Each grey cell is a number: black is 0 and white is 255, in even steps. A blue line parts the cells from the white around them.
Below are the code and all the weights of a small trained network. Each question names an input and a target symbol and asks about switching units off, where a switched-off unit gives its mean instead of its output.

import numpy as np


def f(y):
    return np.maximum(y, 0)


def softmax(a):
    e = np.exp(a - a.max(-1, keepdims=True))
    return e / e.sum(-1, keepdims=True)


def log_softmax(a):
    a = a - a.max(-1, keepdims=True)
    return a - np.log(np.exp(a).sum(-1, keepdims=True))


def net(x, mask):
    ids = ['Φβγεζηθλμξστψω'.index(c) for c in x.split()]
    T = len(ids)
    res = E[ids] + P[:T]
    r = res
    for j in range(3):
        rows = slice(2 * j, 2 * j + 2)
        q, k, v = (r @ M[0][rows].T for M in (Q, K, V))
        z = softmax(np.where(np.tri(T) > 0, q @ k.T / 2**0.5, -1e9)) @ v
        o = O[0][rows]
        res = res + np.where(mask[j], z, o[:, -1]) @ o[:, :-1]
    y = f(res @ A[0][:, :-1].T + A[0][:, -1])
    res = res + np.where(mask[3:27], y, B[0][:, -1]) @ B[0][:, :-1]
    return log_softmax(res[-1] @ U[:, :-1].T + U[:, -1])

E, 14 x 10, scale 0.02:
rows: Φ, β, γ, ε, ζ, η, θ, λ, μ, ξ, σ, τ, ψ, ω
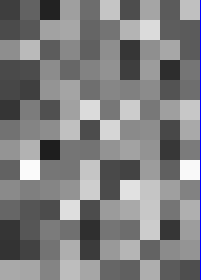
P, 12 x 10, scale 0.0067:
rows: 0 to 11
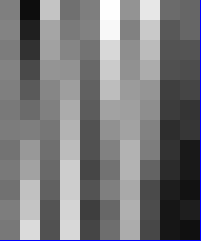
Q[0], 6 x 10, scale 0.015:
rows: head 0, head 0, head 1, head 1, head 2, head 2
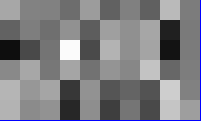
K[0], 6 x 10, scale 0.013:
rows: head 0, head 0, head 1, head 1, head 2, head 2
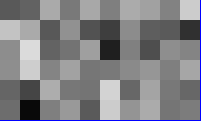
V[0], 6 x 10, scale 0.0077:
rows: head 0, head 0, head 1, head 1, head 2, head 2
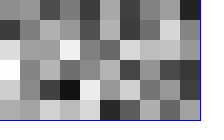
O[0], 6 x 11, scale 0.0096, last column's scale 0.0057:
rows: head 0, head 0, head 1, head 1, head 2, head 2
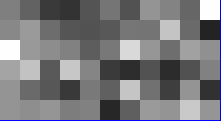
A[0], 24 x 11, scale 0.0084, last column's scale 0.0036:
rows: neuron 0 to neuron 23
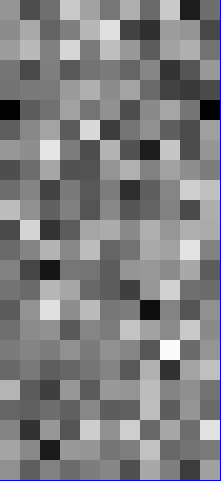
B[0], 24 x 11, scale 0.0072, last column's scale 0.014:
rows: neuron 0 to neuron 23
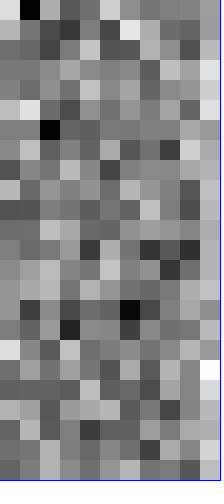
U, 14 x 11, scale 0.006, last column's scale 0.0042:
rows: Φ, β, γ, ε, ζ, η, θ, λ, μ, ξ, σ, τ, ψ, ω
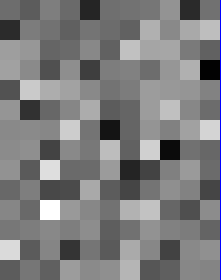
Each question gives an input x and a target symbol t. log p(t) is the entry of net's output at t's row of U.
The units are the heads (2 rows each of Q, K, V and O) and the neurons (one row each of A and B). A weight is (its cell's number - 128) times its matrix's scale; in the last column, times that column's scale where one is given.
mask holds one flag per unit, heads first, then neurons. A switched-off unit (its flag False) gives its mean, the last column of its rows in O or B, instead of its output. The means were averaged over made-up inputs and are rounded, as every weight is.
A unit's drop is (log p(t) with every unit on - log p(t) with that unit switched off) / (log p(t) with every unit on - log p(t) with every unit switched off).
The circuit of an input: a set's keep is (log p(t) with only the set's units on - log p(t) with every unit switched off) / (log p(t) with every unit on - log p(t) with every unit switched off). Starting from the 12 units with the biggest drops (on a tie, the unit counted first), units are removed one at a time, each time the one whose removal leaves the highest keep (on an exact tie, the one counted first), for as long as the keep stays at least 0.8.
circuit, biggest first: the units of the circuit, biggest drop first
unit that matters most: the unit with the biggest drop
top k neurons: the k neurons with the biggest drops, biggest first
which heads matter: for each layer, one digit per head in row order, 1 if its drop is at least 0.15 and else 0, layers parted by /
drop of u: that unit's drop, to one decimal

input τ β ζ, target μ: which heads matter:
101
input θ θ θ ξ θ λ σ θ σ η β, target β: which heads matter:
010
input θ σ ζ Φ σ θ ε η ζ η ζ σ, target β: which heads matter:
010
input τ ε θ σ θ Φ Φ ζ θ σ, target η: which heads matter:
011
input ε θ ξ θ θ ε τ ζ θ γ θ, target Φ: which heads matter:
100
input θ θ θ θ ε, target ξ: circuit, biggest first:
head 1; neuron 5
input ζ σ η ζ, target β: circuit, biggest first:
head 1; neuron 21; neuron 8
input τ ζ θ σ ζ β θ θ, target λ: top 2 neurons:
neuron 7; neuron 18
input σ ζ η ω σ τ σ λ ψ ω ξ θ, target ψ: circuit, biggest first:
head 1; head 2
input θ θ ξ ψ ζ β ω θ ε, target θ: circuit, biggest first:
head 1; head 2
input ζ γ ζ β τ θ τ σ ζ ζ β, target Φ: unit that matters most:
head 0
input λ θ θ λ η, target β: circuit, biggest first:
head 1; neuron 21; neuron 16
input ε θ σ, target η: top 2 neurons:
neuron 2; neuron 19
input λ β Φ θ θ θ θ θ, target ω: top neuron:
neuron 4
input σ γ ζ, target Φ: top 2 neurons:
neuron 10; neuron 23
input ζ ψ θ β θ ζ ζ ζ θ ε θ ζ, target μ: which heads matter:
001
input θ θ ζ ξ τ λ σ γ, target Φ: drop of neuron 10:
0.2
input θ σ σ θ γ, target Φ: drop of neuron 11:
0.0
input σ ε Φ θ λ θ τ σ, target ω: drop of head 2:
0.6
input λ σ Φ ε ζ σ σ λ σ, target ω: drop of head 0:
0.2
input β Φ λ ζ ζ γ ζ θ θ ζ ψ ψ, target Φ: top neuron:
neuron 10
